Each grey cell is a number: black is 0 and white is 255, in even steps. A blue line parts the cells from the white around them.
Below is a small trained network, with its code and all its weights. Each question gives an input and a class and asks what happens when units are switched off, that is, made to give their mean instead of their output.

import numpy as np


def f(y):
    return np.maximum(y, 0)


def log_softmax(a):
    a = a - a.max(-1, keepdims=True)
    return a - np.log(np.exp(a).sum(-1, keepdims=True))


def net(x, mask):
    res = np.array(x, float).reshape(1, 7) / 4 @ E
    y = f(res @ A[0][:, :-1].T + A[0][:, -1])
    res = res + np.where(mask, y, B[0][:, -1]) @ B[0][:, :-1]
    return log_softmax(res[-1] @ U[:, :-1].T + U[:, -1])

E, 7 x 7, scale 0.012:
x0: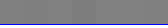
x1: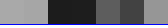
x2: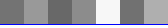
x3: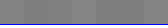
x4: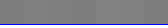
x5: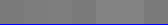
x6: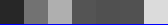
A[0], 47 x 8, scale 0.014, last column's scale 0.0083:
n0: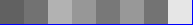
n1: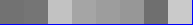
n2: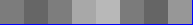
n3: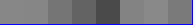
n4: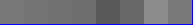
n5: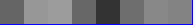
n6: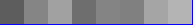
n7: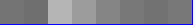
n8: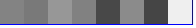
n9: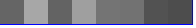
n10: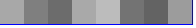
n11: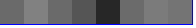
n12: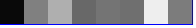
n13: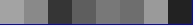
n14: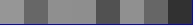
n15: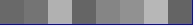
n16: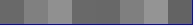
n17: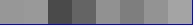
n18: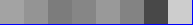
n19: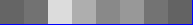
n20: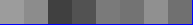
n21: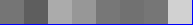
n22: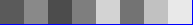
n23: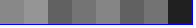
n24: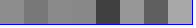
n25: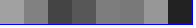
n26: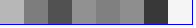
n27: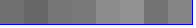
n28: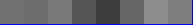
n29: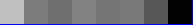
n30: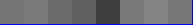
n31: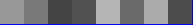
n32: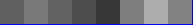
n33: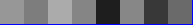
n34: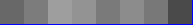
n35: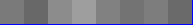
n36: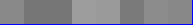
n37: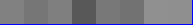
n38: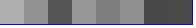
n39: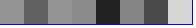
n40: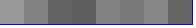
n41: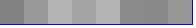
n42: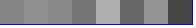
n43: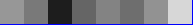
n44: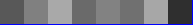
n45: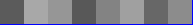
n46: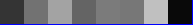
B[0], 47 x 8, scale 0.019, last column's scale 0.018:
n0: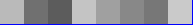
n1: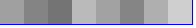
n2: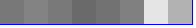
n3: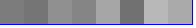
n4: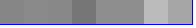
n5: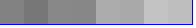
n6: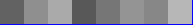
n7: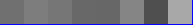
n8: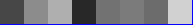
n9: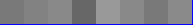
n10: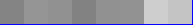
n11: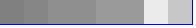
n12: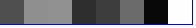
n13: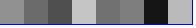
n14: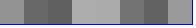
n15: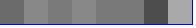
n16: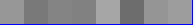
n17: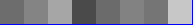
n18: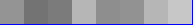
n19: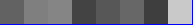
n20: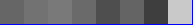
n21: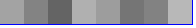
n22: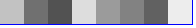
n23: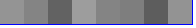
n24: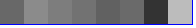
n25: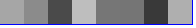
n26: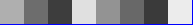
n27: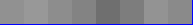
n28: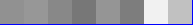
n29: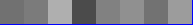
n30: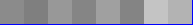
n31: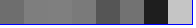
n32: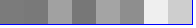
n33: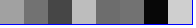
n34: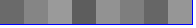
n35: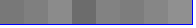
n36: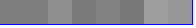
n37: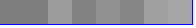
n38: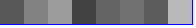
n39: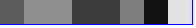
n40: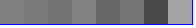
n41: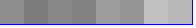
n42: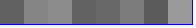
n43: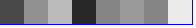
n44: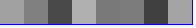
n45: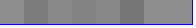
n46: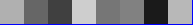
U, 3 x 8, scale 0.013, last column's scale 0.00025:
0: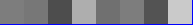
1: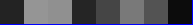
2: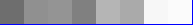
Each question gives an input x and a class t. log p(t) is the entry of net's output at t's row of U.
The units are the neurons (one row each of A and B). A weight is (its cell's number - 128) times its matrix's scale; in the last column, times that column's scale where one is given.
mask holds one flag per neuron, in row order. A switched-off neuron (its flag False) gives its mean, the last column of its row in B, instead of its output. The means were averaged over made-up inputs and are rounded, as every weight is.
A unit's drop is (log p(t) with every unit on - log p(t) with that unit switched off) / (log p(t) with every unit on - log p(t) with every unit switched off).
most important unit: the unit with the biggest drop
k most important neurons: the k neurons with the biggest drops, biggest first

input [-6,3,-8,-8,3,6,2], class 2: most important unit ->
n11
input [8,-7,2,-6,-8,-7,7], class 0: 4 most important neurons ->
[n46; n0; n43; n1]
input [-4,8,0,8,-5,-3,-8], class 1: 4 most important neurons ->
[n43; n38; n17; n29]
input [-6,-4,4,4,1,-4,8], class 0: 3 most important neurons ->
[n46; n22; n43]
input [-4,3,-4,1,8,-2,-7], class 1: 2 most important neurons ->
[n38; n22]
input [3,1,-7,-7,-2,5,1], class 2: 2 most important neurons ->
[n12; n11]
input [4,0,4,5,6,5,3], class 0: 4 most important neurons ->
[n22; n8; n39; n43]
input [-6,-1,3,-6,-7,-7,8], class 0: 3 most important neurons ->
[n46; n43; n22]
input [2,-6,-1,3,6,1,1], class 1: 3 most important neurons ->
[n22; n26; n19]
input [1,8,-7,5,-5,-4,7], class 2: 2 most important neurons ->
[n11; n32]
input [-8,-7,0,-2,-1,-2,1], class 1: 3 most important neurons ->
[n19; n22; n26]
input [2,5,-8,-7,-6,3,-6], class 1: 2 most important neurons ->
[n39; n8]
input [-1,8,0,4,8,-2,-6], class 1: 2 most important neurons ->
[n43; n38]
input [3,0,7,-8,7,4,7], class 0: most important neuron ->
[n22]
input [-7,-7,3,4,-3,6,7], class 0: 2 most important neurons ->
[n46; n0]
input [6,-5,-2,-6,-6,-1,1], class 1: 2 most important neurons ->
[n22; n26]
